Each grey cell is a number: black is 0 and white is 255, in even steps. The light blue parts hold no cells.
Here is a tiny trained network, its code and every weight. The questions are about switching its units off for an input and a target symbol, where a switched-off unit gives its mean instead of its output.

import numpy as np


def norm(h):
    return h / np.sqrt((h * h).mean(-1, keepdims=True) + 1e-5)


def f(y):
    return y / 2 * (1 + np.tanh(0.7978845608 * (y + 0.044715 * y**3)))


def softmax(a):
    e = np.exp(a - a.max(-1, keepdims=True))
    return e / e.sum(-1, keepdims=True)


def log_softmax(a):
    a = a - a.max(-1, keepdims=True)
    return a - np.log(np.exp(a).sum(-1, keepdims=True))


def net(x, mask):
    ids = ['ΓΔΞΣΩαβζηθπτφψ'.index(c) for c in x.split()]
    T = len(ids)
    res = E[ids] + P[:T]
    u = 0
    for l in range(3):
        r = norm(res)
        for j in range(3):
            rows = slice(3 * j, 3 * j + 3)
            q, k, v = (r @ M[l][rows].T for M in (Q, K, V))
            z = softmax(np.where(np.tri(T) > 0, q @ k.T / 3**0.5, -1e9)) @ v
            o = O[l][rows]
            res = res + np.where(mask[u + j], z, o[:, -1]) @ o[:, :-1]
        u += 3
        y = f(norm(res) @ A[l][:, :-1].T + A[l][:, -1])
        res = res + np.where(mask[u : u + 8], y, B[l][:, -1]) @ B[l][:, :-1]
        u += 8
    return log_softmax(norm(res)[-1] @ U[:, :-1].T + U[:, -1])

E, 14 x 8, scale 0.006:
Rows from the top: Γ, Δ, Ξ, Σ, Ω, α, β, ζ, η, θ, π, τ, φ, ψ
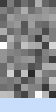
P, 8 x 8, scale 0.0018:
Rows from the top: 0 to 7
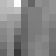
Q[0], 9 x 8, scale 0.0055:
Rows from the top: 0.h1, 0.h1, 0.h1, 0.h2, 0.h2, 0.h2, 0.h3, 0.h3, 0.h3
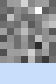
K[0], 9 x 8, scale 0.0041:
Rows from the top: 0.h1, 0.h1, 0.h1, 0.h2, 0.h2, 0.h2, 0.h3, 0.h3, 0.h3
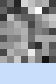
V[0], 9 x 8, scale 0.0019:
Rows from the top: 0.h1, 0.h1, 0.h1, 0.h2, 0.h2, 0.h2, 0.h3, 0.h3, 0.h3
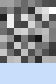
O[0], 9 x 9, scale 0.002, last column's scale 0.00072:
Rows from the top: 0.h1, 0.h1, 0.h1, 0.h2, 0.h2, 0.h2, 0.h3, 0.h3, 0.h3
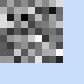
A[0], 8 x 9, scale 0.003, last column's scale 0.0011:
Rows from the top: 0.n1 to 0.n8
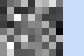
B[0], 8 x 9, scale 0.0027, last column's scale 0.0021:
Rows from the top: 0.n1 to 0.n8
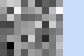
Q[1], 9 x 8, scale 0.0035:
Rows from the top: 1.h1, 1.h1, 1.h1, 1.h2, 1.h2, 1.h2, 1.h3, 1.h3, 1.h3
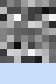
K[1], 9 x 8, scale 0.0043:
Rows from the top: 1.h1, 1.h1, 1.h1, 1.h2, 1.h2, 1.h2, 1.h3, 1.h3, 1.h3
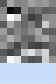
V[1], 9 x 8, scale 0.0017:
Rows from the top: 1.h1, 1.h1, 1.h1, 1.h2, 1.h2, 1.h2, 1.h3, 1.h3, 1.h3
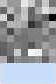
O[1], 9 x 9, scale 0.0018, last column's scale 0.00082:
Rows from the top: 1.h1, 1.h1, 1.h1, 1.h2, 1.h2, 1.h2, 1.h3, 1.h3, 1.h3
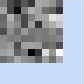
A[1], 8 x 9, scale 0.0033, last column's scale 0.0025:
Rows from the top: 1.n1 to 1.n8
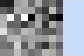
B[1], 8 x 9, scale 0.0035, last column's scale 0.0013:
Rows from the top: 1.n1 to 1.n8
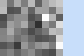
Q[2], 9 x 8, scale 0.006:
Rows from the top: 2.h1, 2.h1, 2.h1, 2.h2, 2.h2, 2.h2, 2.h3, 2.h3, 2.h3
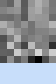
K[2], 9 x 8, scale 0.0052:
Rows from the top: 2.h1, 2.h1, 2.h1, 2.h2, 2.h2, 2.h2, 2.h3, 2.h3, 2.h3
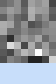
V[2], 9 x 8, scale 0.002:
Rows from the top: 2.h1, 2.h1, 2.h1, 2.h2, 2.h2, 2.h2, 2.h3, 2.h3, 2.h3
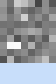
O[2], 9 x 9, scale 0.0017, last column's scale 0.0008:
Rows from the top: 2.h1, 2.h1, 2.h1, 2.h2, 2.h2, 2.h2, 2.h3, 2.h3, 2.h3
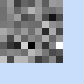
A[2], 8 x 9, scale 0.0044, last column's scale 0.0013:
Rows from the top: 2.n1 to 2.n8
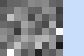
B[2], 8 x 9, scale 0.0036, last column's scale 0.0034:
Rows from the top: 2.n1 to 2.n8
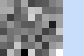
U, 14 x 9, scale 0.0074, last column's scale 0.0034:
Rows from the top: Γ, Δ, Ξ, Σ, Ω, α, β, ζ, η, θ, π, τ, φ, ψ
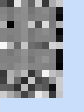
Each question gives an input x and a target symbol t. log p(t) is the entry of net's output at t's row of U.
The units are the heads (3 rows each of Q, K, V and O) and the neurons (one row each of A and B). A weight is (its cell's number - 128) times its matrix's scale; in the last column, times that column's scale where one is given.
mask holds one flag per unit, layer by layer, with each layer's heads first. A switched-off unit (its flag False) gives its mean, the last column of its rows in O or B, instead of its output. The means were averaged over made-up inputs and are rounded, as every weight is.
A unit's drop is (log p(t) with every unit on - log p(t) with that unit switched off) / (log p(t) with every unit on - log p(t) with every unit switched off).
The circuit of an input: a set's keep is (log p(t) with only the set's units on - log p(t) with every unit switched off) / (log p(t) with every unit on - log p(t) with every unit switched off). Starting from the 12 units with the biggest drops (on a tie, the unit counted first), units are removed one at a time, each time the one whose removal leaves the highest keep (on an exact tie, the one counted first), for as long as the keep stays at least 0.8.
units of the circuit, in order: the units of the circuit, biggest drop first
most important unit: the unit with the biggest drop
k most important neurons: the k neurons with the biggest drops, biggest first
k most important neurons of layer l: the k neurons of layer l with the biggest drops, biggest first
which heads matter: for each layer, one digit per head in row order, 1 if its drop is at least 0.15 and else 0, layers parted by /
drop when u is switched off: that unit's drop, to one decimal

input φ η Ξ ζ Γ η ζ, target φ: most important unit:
1.h3
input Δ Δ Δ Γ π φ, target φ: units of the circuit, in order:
[2.n8, 2.n4]
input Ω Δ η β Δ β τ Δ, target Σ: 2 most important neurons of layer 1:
[1.n2, 1.n1]
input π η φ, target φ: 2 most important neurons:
[2.n8, 2.n4]
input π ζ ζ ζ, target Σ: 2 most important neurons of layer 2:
[2.n8, 2.n6]
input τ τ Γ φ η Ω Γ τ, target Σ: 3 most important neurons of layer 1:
[1.n2, 1.n1, 1.n5]
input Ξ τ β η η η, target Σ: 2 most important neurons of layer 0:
[0.n4, 0.n1]
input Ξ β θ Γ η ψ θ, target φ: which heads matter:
101 / 001 / 000
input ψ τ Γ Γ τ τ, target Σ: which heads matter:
101 / 000 / 001
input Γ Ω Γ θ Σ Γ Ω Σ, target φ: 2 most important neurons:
[0.n7, 2.n8]
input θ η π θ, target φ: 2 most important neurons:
[0.n7, 1.n5]
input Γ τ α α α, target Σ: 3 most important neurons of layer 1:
[1.n2, 1.n1, 1.n4]
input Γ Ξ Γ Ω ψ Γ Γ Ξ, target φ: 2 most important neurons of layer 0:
[0.n7, 0.n6]
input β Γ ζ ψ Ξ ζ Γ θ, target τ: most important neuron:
[0.n1]
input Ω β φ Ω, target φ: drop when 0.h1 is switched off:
1.2
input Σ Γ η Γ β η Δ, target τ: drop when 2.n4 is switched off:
0.0
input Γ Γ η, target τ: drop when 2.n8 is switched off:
0.1
